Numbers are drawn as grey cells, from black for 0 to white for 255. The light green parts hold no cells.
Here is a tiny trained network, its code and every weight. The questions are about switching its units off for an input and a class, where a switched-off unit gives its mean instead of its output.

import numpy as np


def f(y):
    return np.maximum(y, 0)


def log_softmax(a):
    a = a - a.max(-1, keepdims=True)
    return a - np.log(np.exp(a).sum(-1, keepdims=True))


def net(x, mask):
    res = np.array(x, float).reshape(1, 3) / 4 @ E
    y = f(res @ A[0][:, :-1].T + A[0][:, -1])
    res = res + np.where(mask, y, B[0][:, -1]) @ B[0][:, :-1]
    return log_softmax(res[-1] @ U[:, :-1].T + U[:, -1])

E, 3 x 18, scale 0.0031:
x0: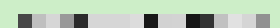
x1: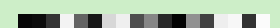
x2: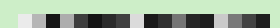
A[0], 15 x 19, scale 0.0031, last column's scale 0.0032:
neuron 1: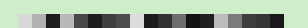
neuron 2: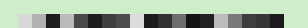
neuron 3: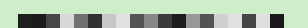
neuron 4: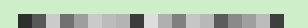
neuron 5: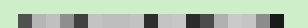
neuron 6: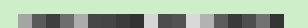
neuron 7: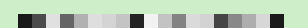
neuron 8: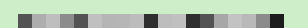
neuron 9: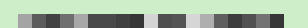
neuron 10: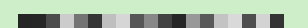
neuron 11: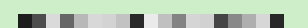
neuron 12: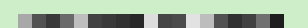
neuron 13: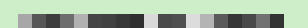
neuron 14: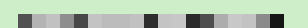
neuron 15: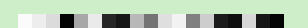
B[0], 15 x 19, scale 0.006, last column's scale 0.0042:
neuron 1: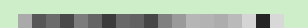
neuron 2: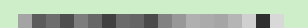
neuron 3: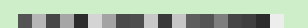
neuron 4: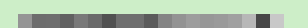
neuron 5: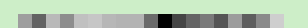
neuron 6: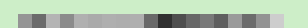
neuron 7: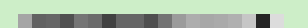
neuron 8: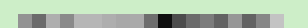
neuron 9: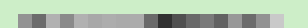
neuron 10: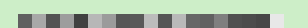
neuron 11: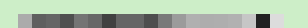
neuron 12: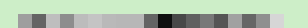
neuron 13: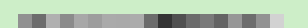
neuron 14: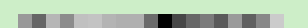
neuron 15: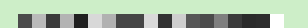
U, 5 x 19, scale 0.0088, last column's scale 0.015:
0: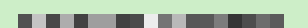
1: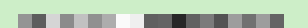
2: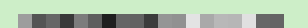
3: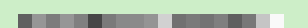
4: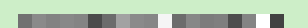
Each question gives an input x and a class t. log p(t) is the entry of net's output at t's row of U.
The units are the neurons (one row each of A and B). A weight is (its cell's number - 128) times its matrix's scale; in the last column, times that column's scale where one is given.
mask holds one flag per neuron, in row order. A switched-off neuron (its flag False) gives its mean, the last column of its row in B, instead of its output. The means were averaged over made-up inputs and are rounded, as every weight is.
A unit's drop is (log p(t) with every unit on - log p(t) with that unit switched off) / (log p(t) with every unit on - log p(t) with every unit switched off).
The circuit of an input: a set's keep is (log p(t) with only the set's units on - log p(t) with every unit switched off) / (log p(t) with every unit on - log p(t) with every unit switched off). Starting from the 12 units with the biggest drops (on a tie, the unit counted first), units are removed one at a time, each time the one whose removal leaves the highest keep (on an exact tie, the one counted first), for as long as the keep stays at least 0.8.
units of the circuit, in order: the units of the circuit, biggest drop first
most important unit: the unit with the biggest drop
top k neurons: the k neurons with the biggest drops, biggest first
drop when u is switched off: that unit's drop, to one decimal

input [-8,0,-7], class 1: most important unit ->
neuron 12
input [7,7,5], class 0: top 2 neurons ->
neuron 3; neuron 10
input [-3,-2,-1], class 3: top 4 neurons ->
neuron 5; neuron 14; neuron 8; neuron 3
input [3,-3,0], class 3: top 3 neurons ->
neuron 3; neuron 10; neuron 12
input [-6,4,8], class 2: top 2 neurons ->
neuron 1; neuron 2
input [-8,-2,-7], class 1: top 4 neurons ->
neuron 12; neuron 6; neuron 13; neuron 9
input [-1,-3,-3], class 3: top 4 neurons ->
neuron 3; neuron 10; neuron 1; neuron 2
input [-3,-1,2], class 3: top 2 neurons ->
neuron 5; neuron 14
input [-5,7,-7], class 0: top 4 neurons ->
neuron 3; neuron 10; neuron 1; neuron 2
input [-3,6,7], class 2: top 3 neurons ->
neuron 1; neuron 2; neuron 15
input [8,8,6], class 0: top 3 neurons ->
neuron 3; neuron 10; neuron 12
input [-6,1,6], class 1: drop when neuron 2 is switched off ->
-0.2
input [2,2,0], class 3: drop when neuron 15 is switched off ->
0.4
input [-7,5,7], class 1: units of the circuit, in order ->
neuron 12
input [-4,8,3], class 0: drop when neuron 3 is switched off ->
0.2
